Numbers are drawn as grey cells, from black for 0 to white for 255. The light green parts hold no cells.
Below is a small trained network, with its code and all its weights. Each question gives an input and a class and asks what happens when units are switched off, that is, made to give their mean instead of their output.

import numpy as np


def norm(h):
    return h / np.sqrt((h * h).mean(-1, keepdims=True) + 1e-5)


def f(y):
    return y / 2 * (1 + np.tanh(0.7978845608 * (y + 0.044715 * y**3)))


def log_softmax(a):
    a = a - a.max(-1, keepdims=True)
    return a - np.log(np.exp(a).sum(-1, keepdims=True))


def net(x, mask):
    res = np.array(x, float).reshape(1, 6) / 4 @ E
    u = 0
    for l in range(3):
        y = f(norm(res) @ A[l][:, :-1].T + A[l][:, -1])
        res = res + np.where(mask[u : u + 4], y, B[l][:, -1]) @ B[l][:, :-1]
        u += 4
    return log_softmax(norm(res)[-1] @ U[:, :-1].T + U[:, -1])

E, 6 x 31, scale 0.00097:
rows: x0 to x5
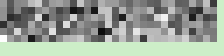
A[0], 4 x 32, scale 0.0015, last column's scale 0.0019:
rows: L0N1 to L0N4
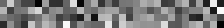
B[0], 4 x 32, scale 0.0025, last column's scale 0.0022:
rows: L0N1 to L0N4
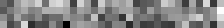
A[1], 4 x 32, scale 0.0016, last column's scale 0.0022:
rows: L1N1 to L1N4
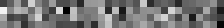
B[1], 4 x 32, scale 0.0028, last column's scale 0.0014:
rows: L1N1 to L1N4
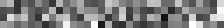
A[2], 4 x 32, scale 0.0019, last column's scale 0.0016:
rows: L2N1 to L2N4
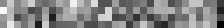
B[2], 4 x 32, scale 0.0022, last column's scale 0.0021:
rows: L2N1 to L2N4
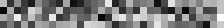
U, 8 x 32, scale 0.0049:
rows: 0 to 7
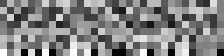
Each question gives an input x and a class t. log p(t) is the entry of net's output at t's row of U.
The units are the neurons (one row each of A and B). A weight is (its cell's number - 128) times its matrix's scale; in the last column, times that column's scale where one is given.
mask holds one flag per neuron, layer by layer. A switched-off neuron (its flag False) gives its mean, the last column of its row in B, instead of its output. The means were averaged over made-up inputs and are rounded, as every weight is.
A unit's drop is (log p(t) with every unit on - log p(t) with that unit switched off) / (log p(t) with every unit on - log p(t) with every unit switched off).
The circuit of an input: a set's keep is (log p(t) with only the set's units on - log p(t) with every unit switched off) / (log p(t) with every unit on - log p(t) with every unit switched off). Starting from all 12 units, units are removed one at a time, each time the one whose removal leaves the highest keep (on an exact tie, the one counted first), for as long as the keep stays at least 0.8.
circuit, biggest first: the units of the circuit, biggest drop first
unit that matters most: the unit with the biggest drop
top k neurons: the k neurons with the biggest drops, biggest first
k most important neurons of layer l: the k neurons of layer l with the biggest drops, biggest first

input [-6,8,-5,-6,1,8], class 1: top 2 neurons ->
[L0N3; L1N1]
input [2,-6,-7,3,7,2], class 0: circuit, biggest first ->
[L2N4]
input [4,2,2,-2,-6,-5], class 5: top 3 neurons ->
[L2N3; L0N1; L2N2]
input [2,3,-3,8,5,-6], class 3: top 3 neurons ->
[L0N4; L2N2; L2N3]
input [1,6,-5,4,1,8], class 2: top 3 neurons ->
[L2N2; L1N3; L2N1]
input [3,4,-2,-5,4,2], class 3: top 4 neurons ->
[L1N2; L2N1; L2N3; L0N1]
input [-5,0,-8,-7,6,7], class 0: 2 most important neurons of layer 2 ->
[L2N4; L2N3]
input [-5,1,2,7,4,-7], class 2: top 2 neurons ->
[L1N1; L1N2]
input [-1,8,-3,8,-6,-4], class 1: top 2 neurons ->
[L0N3; L1N2]
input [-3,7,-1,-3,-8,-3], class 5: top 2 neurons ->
[L2N3; L2N1]
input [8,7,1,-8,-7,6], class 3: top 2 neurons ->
[L1N2; L0N1]
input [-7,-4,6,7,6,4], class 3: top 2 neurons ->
[L0N4; L2N3]
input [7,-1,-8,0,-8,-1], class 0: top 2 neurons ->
[L2N4; L0N1]
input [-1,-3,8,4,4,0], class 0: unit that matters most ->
L1N3
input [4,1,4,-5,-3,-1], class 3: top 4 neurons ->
[L1N2; L0N1; L0N2; L2N4]
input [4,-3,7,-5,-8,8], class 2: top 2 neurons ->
[L2N2; L2N4]
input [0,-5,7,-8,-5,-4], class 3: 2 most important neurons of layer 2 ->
[L2N4; L2N3]
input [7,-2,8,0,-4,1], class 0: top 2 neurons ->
[L1N3; L0N1]
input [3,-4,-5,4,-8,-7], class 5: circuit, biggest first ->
[L2N3; L0N1]
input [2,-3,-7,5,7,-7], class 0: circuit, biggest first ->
[L2N4]
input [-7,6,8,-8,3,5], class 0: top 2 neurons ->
[L1N3; L0N4]
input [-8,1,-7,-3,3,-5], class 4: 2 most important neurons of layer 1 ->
[L1N3; L1N4]
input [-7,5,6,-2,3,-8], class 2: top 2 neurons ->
[L1N1; L2N4]
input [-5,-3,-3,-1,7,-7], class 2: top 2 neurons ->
[L1N1; L2N3]
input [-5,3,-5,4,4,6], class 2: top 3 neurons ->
[L2N2; L1N3; L0N2]
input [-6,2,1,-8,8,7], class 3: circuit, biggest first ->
[L1N2; L2N3]
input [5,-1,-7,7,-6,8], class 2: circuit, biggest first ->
[L2N2]
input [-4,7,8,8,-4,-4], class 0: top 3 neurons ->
[L1N3; L1N2; L2N1]
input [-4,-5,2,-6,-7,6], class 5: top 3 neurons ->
[L2N3; L0N4; L1N1]
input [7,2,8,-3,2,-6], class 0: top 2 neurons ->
[L1N3; L0N1]
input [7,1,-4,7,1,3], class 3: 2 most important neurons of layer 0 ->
[L0N4; L0N1]
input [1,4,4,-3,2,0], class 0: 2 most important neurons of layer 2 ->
[L2N1; L2N3]
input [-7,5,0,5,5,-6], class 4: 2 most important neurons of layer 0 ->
[L0N1; L0N3]
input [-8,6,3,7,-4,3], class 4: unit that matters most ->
L0N1
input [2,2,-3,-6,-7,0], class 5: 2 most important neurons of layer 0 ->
[L0N4; L0N1]
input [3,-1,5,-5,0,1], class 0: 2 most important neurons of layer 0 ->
[L0N4; L0N1]
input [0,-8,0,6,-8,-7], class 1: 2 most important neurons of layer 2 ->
[L2N1; L2N2]
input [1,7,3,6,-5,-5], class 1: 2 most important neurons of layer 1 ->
[L1N2; L1N4]
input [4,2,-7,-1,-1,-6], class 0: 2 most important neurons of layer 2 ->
[L2N4; L2N2]
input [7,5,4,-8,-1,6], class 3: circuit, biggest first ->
[L1N2]
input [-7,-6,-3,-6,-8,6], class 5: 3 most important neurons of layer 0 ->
[L0N4; L0N3; L0N2]
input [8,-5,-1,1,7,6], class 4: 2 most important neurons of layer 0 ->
[L0N2; L0N3]
